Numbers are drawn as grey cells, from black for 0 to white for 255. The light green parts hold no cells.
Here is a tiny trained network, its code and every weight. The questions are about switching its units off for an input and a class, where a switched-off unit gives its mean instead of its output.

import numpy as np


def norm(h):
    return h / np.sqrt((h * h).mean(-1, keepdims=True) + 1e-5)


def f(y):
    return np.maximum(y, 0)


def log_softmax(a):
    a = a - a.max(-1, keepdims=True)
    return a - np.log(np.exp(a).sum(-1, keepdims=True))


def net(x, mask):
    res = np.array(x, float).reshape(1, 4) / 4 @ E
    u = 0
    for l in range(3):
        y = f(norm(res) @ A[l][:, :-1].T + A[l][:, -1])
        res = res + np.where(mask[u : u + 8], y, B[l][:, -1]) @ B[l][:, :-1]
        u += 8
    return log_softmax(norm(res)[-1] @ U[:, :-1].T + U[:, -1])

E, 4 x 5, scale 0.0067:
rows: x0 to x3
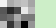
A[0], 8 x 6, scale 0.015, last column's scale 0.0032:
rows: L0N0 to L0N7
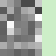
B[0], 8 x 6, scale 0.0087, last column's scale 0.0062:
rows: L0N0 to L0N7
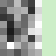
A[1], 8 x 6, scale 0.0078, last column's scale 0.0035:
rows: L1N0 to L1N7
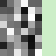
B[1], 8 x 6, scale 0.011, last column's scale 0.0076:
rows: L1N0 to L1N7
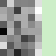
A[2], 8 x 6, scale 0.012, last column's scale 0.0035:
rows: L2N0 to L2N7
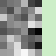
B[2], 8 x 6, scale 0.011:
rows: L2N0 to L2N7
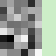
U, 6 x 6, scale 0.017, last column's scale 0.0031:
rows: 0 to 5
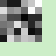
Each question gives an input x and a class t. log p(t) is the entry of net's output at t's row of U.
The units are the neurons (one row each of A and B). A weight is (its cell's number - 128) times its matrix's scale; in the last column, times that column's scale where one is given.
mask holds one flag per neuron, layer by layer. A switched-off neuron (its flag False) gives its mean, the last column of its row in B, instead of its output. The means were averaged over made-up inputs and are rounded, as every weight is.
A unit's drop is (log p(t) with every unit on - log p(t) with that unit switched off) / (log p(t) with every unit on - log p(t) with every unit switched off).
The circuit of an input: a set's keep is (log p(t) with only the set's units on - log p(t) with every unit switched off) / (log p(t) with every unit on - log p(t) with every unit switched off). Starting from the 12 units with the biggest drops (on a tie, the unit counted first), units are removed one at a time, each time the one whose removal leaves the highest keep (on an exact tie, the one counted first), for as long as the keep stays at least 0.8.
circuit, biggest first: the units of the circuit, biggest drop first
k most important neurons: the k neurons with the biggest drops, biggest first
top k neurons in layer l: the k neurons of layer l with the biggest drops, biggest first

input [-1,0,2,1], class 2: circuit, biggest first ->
(L1N7)
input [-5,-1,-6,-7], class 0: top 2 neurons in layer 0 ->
(L0N4; L0N3)
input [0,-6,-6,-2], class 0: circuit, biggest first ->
(L0N4; L2N7)
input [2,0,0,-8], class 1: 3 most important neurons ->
(L0N4; L0N3; L2N7)
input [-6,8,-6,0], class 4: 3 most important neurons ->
(L0N4; L0N3; L1N1)
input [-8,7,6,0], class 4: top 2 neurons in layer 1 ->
(L1N1; L1N0)
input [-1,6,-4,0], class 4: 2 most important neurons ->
(L0N4; L0N1)
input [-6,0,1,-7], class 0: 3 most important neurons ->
(L0N4; L0N3; L0N0)
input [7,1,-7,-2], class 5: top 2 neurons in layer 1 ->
(L1N4; L1N6)
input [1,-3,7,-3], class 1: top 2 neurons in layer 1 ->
(L1N7; L1N2)
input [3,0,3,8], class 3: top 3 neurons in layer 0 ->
(L0N4; L0N0; L0N3)
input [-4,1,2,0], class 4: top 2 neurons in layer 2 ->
(L2N7; L2N4)
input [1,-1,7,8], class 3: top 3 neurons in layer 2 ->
(L2N2; L2N7; L2N3)
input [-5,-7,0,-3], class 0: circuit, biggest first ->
(L0N4)
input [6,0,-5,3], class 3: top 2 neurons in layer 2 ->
(L2N5; L2N6)
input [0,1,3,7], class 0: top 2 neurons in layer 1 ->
(L1N0; L1N1)
